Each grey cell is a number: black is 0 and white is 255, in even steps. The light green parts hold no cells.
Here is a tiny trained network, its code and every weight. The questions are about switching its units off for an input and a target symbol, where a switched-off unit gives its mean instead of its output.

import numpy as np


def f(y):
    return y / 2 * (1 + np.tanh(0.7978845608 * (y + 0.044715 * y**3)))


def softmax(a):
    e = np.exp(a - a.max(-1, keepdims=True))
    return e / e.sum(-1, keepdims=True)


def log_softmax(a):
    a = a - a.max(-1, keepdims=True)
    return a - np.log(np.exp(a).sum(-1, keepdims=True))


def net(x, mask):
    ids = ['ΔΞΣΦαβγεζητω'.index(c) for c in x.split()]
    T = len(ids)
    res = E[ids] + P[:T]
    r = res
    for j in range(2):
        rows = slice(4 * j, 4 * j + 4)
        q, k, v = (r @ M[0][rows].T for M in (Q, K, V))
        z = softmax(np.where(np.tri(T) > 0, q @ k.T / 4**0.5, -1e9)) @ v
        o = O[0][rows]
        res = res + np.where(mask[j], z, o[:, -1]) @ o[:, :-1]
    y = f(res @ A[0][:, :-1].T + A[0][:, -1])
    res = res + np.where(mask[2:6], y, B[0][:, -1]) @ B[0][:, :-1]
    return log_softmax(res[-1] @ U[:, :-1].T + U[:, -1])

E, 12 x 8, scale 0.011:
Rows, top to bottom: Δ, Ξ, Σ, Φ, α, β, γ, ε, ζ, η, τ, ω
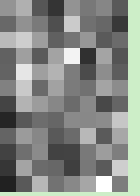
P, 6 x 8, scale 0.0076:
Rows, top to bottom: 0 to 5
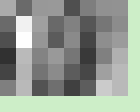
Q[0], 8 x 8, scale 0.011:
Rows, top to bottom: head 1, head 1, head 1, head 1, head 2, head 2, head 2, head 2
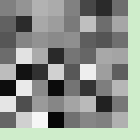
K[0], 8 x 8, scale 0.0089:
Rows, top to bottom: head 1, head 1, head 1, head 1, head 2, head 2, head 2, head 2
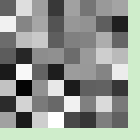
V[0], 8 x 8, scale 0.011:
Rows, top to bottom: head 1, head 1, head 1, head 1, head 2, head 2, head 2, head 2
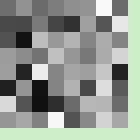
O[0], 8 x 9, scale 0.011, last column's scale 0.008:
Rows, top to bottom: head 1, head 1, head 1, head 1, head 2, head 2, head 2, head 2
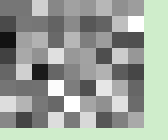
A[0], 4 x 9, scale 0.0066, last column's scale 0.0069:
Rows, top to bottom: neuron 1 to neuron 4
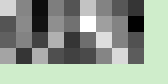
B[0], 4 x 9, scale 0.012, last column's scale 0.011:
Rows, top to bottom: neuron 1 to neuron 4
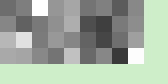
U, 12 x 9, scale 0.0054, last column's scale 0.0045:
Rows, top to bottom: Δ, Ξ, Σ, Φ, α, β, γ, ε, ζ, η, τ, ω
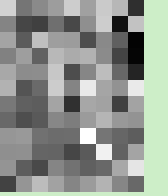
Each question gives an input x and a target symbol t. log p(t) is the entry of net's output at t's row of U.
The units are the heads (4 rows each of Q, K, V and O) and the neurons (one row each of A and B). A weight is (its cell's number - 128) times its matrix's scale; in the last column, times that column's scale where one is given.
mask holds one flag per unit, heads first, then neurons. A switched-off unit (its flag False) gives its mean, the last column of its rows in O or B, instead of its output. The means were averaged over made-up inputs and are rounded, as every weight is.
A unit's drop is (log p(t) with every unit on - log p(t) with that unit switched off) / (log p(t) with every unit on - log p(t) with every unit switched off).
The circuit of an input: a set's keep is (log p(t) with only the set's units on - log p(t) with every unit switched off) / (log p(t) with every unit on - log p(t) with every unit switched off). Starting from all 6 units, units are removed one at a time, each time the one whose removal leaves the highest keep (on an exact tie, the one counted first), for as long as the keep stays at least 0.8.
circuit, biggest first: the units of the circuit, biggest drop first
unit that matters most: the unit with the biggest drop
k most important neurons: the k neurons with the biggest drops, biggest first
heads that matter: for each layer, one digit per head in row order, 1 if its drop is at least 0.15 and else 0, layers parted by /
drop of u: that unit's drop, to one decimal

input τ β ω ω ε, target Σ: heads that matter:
01
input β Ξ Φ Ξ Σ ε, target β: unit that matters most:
head 2
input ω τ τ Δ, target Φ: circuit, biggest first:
(head 2; neuron 3)
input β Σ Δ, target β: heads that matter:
11
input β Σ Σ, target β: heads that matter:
11
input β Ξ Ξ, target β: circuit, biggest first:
(head 2; head 1)
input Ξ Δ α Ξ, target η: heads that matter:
01
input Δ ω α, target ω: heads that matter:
10
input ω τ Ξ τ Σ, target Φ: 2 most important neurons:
(neuron 3; neuron 2)
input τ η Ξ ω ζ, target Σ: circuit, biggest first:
(head 2; neuron 4)
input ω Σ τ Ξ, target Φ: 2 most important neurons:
(neuron 3; neuron 2)
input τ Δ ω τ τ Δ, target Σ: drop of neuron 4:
0.6
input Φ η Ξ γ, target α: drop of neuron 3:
0.4
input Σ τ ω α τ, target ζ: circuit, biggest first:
(head 2)
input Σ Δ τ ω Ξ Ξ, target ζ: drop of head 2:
1.2
